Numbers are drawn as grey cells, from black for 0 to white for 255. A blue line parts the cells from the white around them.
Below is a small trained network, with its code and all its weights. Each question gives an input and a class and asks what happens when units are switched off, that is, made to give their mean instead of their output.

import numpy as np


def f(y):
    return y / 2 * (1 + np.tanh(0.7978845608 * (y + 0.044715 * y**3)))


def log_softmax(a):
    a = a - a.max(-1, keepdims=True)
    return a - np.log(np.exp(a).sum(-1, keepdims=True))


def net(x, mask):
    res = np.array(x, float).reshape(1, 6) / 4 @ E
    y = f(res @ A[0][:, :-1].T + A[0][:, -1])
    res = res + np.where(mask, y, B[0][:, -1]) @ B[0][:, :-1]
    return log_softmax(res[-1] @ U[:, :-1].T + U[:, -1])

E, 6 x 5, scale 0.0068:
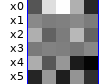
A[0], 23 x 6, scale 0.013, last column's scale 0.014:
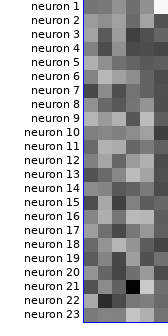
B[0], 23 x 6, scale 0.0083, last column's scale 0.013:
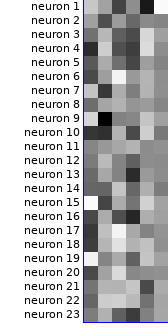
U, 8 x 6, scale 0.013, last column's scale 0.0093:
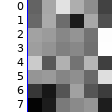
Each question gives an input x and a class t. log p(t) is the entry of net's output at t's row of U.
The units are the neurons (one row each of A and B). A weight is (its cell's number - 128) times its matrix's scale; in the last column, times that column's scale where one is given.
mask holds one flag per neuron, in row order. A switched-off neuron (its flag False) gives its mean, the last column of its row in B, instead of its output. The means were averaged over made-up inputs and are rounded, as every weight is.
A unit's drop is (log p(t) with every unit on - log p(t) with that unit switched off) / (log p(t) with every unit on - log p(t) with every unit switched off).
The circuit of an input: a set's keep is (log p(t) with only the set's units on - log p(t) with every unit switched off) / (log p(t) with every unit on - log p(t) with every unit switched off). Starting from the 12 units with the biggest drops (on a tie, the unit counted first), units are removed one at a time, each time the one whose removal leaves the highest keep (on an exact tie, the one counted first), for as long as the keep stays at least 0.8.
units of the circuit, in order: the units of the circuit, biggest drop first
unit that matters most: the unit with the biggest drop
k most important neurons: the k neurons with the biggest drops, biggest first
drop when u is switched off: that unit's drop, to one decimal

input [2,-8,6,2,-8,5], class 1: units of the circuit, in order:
[neuron 16; neuron 13]
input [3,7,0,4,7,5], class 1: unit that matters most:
neuron 4
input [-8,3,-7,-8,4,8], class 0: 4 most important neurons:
[neuron 21; neuron 22; neuron 17; neuron 20]
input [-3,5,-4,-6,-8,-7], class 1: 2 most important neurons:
[neuron 16; neuron 23]
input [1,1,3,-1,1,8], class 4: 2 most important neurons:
[neuron 15; neuron 19]
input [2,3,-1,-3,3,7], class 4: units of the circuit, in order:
[neuron 15; neuron 19; neuron 7]
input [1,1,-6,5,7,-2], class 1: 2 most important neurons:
[neuron 3; neuron 4]
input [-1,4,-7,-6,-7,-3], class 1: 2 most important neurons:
[neuron 16; neuron 23]
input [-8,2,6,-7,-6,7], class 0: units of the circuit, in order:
[neuron 17; neuron 22]
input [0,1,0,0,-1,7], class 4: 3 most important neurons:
[neuron 15; neuron 19; neuron 7]
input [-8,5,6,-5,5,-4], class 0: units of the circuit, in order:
[neuron 22; neuron 17]
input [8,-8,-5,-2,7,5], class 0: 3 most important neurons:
[neuron 18; neuron 6; neuron 11]
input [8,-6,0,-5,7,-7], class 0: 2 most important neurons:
[neuron 18; neuron 6]
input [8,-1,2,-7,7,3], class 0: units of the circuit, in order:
[neuron 18]
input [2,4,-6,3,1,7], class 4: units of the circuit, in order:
[neuron 15; neuron 7]
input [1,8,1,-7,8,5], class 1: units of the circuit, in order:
[neuron 4; neuron 3]
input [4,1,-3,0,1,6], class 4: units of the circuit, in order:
[neuron 15; neuron 19; neuron 7]
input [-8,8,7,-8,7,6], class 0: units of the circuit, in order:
[neuron 22; neuron 17]
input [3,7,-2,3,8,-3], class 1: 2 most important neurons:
[neuron 3; neuron 4]
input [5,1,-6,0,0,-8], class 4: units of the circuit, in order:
[neuron 9]
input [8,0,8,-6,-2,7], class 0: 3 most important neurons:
[neuron 18; neuron 6; neuron 1]
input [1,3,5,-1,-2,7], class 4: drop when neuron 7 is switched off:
0.1
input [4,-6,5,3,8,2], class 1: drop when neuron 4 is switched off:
0.2
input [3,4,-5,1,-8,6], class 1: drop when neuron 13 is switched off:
0.1
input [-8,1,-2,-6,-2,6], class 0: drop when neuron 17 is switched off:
0.1
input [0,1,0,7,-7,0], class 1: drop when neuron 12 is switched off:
0.0
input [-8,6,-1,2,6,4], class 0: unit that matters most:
neuron 22
